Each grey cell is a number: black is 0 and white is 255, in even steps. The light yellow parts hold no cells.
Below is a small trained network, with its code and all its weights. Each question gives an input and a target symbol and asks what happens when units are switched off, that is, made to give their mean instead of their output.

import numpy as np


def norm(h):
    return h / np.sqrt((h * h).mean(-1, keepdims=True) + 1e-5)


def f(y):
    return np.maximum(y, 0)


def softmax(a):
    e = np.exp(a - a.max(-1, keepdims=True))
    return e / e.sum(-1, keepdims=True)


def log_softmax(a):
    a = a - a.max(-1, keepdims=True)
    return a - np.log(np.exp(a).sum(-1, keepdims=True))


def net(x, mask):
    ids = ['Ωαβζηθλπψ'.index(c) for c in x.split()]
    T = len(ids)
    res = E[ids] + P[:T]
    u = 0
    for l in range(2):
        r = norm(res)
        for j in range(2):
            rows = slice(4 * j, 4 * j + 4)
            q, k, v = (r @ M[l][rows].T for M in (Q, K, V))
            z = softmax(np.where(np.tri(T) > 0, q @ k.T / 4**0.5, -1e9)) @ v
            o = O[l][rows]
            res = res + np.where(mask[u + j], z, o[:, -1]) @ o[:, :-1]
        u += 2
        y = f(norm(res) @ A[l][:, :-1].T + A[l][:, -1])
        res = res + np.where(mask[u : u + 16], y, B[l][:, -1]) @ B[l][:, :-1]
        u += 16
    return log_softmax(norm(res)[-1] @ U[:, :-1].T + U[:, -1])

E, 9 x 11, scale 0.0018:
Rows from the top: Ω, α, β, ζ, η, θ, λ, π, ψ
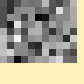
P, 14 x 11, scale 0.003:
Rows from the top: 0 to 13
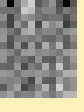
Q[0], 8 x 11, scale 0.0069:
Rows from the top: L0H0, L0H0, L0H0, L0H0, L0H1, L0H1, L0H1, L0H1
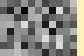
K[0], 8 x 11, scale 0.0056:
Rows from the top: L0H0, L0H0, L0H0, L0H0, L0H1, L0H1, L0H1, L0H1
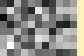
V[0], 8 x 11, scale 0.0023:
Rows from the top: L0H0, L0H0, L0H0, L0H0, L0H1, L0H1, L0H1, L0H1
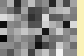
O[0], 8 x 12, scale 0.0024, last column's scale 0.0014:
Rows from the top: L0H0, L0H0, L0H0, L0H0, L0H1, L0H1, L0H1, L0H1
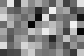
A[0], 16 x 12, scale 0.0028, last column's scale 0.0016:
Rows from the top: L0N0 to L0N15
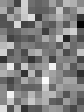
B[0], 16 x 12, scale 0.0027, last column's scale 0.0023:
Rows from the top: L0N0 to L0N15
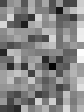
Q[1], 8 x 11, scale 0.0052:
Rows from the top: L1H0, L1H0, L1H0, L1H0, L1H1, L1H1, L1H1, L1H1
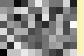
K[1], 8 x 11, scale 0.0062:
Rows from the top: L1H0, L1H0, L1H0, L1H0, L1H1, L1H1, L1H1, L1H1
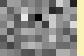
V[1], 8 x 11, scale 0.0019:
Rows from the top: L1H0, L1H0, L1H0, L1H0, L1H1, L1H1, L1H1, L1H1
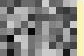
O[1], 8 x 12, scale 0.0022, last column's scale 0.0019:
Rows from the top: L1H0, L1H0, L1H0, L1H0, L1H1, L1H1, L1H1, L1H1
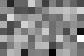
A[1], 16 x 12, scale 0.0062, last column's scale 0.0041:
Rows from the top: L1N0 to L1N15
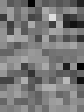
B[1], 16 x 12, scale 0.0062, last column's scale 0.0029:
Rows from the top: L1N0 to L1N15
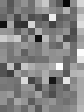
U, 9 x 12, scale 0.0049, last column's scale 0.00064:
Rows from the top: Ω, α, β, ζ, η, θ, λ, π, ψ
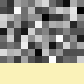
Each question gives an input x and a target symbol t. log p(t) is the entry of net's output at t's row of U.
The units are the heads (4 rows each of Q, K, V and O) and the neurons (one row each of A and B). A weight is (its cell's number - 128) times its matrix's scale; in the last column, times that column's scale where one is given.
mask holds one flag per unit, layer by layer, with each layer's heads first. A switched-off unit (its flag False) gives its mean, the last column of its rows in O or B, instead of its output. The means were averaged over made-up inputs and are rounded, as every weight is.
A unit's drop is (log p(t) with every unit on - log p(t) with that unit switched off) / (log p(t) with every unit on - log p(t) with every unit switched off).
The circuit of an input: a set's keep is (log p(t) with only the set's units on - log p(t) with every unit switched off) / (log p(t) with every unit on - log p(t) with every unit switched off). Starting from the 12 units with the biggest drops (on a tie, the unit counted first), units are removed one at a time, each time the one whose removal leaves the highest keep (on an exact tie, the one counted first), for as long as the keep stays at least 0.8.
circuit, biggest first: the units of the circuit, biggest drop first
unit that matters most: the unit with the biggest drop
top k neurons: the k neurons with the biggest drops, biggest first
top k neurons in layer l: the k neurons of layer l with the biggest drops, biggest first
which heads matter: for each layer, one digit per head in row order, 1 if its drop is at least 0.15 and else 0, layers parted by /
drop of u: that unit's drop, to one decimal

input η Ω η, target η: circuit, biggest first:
[L1N3]
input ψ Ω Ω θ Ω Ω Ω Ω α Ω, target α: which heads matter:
01 / 00
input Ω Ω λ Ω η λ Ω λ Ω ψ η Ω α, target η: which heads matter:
10 / 00
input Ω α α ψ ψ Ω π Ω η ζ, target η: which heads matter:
10 / 00
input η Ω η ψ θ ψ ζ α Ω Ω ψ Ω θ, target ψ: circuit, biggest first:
[L0H1, L0H0, L1N2]
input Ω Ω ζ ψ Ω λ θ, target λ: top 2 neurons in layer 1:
[L1N12, L1N4]
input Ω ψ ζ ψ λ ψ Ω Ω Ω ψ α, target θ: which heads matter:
01 / 00
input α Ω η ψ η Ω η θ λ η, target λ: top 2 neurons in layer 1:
[L1N12, L1N4]
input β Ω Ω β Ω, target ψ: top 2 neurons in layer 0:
[L0N4, L0N15]
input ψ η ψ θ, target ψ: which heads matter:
00 / 00
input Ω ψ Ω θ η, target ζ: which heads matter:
00 / 10
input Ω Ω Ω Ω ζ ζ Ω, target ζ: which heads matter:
10 / 00
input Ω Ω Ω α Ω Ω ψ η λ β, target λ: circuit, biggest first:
[L0H0, L0N15, L1N11]
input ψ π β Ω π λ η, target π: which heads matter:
11 / 00
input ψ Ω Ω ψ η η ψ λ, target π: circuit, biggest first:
[L0N0, L1N5]
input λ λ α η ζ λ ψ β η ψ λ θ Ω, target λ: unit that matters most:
L0H0
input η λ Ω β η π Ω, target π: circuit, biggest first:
[L0H0, L1N5]
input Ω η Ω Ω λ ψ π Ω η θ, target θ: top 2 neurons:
[L1N9, L0N3]
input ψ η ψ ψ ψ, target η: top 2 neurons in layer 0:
[L0N9, L0N0]
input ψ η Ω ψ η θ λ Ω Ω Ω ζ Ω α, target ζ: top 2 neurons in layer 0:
[L0N3, L0N8]
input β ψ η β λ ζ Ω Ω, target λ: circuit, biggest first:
[L0H1, L1N11]
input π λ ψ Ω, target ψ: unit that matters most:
L1N2
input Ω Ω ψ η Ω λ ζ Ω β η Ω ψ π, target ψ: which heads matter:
01 / 00
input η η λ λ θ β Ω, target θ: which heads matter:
10 / 00
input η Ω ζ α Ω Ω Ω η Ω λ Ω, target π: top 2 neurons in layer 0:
[L0N0, L0N11]
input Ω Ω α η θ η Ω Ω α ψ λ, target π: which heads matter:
01 / 00
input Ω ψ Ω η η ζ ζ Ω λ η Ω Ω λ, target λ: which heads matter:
00 / 00
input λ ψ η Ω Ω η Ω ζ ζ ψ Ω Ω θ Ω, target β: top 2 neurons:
[L0N8, L1N3]
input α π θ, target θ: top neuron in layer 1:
[L1N9]
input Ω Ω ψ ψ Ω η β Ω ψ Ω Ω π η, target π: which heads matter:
10 / 00
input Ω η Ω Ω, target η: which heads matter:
10 / 00
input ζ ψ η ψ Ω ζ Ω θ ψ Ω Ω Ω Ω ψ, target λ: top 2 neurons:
[L1N6, L0N9]
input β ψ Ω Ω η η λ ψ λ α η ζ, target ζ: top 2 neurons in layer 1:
[L1N4, L1N3]
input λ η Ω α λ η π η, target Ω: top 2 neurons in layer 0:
[L0N14, L0N7]
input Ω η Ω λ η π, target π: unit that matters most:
L1N5
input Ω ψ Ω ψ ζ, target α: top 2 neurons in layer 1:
[L1N3, L1N0]
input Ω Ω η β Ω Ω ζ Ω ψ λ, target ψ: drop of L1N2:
0.3
